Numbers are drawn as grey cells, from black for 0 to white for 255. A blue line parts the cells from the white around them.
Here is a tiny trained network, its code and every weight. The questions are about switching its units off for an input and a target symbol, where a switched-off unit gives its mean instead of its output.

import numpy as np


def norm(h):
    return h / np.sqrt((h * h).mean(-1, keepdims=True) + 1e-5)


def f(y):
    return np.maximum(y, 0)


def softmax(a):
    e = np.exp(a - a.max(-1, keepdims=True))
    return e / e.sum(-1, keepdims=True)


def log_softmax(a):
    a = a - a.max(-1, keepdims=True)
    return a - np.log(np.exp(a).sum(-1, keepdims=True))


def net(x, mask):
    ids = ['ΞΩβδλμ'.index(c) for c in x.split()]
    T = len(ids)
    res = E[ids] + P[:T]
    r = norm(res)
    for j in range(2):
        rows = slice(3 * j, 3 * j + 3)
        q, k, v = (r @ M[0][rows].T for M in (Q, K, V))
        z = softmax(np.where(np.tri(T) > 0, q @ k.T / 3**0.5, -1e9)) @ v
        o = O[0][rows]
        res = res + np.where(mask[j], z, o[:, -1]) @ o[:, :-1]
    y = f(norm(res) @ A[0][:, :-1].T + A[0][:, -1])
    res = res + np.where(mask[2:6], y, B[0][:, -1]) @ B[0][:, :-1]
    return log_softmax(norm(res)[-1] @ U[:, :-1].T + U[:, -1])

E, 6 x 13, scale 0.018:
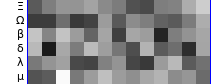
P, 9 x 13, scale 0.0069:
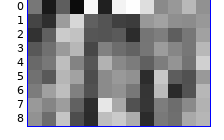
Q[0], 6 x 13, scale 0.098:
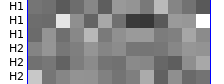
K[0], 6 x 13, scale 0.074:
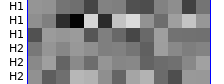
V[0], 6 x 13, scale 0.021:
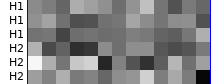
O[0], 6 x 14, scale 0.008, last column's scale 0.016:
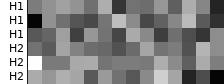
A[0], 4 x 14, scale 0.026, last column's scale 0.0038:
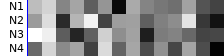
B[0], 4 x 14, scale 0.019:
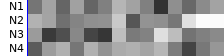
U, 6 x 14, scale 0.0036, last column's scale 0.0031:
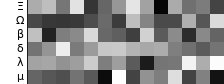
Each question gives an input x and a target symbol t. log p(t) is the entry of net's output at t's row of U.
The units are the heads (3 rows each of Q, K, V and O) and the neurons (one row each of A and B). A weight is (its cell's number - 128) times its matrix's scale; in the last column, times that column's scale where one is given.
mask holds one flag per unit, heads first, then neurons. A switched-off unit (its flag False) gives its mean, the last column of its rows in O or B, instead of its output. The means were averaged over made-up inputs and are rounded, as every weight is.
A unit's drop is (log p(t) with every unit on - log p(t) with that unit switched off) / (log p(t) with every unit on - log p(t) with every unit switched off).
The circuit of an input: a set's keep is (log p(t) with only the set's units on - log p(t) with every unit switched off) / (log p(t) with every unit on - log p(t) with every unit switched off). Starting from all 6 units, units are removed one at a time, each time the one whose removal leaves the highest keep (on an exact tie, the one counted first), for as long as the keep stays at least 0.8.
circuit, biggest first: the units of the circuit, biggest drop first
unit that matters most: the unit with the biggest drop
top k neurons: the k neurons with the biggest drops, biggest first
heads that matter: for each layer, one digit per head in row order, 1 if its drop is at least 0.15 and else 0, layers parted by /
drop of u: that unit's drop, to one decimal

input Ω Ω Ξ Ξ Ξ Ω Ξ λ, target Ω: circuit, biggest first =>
[N2 H1]
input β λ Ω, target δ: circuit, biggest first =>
[H1 N4 H2]
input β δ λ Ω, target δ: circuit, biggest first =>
[H1 N4 N2]
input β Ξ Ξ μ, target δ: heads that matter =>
00
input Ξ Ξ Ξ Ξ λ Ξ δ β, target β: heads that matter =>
11
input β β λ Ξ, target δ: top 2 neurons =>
[N4 N2]
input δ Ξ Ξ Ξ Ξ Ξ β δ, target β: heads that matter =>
01
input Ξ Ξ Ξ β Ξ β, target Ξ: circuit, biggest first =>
[N2]
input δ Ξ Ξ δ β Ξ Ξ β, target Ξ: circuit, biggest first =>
[N1 N2]
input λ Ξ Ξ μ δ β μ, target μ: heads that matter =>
11
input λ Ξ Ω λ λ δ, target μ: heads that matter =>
10
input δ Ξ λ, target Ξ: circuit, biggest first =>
[H1 N1 N2]
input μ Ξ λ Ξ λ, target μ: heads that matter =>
01
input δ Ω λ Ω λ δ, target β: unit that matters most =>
N2
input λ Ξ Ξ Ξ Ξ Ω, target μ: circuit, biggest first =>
[H1 H2]
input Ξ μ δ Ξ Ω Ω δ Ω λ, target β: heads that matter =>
11
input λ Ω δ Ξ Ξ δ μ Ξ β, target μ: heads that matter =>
11
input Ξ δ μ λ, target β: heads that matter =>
10
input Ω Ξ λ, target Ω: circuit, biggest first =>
[H1 N2]
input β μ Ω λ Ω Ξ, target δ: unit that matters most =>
H1
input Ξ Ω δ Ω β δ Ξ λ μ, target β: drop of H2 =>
0.0
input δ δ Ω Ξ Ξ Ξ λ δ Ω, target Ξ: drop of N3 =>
0.0
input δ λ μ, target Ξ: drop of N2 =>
0.3
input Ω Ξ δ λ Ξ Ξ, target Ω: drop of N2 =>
0.6
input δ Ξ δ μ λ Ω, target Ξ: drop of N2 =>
0.4
